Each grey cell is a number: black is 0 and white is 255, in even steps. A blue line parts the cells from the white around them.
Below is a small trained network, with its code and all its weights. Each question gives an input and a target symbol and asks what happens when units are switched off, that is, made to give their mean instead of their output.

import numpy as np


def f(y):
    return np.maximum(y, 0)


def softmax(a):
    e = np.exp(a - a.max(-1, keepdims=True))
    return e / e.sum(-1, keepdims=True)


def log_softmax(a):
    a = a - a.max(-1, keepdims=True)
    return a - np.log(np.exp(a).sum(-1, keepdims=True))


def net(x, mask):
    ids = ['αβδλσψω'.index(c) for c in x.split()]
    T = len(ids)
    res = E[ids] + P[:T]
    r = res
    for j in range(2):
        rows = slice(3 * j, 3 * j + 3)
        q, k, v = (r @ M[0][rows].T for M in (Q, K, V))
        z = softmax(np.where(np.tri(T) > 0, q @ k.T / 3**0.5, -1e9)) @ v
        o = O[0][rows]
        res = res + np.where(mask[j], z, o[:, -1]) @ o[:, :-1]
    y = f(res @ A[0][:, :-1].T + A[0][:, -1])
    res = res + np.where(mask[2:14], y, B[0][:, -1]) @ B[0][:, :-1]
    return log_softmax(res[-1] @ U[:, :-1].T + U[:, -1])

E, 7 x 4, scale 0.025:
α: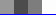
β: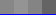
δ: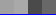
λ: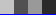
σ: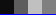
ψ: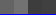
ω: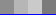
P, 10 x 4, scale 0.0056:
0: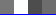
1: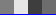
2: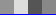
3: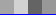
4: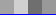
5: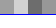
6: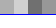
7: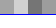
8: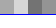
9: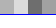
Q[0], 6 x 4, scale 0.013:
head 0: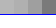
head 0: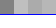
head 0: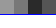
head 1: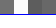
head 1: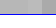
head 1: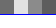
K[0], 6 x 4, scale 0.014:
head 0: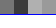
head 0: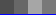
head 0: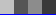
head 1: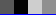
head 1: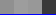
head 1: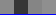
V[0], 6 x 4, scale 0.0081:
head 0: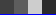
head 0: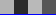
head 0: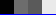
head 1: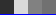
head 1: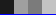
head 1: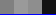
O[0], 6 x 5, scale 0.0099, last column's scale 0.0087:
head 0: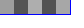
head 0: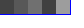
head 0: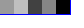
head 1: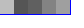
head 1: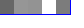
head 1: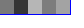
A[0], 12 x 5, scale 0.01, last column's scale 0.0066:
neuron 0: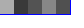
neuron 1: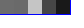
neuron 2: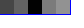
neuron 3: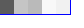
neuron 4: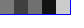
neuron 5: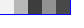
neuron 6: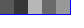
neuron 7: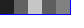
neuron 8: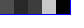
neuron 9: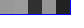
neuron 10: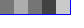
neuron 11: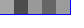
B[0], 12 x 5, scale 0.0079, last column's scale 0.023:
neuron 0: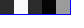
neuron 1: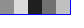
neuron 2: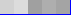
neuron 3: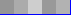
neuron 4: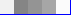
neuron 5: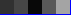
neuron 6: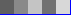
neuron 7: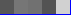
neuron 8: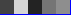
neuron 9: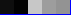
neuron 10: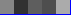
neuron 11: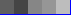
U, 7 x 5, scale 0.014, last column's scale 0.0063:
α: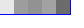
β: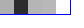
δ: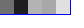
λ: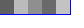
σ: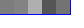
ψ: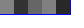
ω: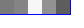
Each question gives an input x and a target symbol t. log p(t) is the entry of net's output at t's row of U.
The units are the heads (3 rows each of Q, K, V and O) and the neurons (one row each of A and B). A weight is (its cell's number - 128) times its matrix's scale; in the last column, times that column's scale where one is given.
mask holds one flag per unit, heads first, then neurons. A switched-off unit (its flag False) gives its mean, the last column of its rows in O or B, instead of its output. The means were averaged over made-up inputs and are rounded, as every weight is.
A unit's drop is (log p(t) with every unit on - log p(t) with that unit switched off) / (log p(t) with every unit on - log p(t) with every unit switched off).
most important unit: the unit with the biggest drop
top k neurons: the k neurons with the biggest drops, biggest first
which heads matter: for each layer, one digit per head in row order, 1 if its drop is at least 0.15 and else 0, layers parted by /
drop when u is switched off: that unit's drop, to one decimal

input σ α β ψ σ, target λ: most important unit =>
neuron 4
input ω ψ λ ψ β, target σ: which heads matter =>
11
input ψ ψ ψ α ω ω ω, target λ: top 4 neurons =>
neuron 4; neuron 5; neuron 11; neuron 3
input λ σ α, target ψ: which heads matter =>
10
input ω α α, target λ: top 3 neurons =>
neuron 8; neuron 4; neuron 0
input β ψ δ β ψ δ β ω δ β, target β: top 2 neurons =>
neuron 1; neuron 0
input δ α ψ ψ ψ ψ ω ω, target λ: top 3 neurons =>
neuron 4; neuron 5; neuron 11
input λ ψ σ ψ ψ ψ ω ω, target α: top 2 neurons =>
neuron 7; neuron 6
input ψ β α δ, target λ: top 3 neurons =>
neuron 3; neuron 5; neuron 4
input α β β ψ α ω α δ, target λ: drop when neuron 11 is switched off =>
0.2
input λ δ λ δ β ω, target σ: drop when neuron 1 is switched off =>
0.3
